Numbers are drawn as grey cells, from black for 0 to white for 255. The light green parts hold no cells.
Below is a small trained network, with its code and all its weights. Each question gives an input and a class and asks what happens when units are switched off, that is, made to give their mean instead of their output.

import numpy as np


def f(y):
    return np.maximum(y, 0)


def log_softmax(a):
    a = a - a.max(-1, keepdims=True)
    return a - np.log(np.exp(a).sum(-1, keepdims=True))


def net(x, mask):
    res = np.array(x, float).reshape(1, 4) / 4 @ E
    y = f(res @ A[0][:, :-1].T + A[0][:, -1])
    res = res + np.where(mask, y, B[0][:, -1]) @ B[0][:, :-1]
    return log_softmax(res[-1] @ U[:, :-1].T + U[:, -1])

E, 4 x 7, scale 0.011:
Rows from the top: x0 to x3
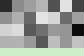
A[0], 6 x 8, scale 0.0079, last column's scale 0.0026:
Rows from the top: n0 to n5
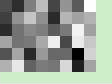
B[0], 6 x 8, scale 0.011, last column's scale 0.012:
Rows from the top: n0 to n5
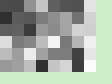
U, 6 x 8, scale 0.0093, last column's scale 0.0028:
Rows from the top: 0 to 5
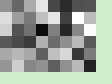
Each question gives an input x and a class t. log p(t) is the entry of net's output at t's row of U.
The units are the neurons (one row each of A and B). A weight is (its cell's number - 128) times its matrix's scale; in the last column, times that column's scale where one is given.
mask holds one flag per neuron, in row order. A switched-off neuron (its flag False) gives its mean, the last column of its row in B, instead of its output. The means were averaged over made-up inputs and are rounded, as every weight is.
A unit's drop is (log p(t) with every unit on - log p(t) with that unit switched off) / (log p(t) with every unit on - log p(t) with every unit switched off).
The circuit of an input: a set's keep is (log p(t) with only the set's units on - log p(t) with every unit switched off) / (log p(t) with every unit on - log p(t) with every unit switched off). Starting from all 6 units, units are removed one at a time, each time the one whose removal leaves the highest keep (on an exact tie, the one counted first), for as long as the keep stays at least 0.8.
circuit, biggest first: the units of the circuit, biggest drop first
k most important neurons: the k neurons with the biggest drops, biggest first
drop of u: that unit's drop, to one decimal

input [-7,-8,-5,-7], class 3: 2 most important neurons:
n2, n4
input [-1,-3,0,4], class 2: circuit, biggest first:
n3, n5, n2, n4
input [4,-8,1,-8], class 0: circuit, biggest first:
n0
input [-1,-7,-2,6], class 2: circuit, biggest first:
n3, n5
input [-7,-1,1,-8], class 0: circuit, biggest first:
n5, n3
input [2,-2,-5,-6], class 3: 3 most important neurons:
n2, n1, n4
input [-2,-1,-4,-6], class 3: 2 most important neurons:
n4, n2
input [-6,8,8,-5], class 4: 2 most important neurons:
n5, n4
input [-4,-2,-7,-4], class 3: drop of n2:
0.1
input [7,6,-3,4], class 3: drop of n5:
0.1
